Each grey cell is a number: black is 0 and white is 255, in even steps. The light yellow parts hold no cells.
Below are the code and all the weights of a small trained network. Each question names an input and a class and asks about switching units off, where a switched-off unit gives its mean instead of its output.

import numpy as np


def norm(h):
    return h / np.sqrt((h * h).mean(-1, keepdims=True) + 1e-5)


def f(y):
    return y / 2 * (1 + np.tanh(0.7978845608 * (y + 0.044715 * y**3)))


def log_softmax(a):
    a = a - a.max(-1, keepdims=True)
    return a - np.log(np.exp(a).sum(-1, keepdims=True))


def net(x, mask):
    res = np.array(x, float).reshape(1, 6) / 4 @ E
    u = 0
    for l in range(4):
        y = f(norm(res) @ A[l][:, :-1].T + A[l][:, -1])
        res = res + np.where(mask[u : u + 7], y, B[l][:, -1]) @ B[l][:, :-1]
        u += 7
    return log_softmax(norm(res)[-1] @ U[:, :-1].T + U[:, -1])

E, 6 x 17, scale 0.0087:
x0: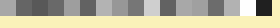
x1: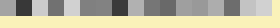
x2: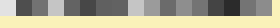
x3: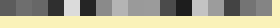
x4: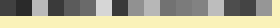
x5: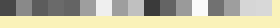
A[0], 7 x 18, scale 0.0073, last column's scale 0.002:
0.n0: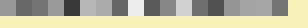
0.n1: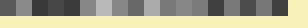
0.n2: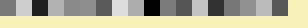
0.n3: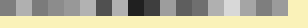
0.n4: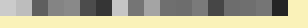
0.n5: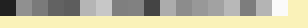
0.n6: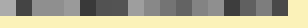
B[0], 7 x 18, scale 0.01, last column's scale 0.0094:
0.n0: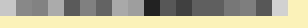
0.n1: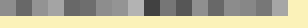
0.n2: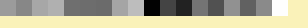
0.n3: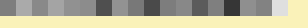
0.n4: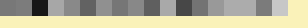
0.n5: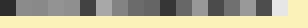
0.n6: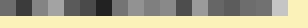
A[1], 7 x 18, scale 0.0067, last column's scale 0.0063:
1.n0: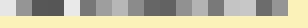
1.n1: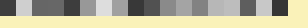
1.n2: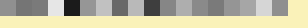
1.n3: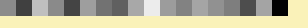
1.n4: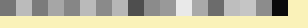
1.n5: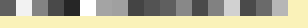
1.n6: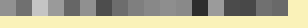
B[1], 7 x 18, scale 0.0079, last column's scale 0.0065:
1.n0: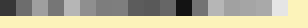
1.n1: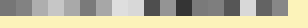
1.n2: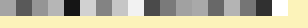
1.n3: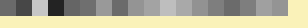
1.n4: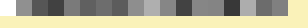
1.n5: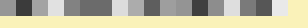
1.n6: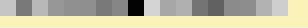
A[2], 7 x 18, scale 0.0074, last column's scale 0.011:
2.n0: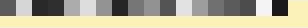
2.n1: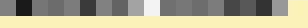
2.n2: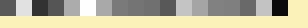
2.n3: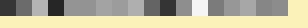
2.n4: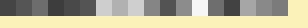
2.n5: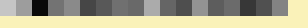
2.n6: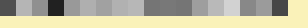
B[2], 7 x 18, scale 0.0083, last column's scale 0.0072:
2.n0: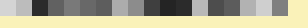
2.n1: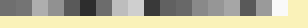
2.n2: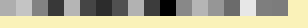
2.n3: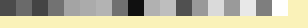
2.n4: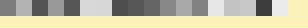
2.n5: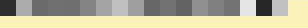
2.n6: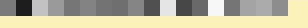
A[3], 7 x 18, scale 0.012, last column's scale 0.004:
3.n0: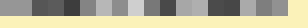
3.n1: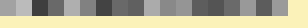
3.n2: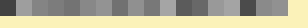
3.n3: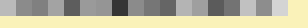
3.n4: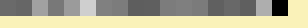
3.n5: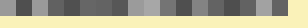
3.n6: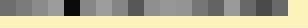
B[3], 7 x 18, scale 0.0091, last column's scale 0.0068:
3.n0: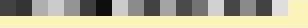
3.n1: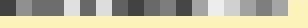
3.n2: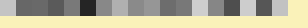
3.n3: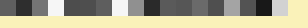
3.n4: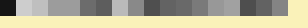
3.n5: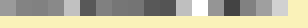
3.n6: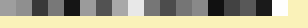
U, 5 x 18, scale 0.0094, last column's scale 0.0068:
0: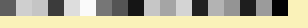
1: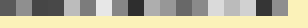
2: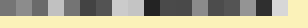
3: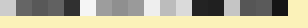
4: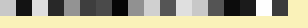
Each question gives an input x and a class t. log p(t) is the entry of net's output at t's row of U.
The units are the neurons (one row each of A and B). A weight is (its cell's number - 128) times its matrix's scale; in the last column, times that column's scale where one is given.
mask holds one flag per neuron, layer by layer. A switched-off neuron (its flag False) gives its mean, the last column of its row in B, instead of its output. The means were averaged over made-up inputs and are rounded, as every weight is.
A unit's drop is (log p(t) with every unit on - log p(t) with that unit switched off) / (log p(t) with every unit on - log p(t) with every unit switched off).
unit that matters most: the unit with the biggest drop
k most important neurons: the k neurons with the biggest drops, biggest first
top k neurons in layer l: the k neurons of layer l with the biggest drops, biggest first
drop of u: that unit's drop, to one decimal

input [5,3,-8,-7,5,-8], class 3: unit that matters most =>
1.n5
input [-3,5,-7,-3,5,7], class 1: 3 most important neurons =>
[2.n3; 0.n5; 0.n2]
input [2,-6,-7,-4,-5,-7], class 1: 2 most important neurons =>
[3.n1; 0.n2]
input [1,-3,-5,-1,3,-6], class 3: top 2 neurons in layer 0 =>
[0.n5; 0.n2]
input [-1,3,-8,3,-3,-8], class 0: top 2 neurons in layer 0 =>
[0.n3; 0.n5]
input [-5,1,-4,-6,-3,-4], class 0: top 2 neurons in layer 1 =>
[1.n6; 1.n2]
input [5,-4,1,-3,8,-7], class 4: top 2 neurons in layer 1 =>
[1.n3; 1.n6]
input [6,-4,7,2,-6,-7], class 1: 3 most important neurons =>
[0.n4; 3.n1; 1.n2]
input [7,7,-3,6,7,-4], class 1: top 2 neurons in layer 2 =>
[2.n4; 2.n3]
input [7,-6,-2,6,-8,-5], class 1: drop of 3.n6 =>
0.1
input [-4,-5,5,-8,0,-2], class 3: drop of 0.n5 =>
0.1
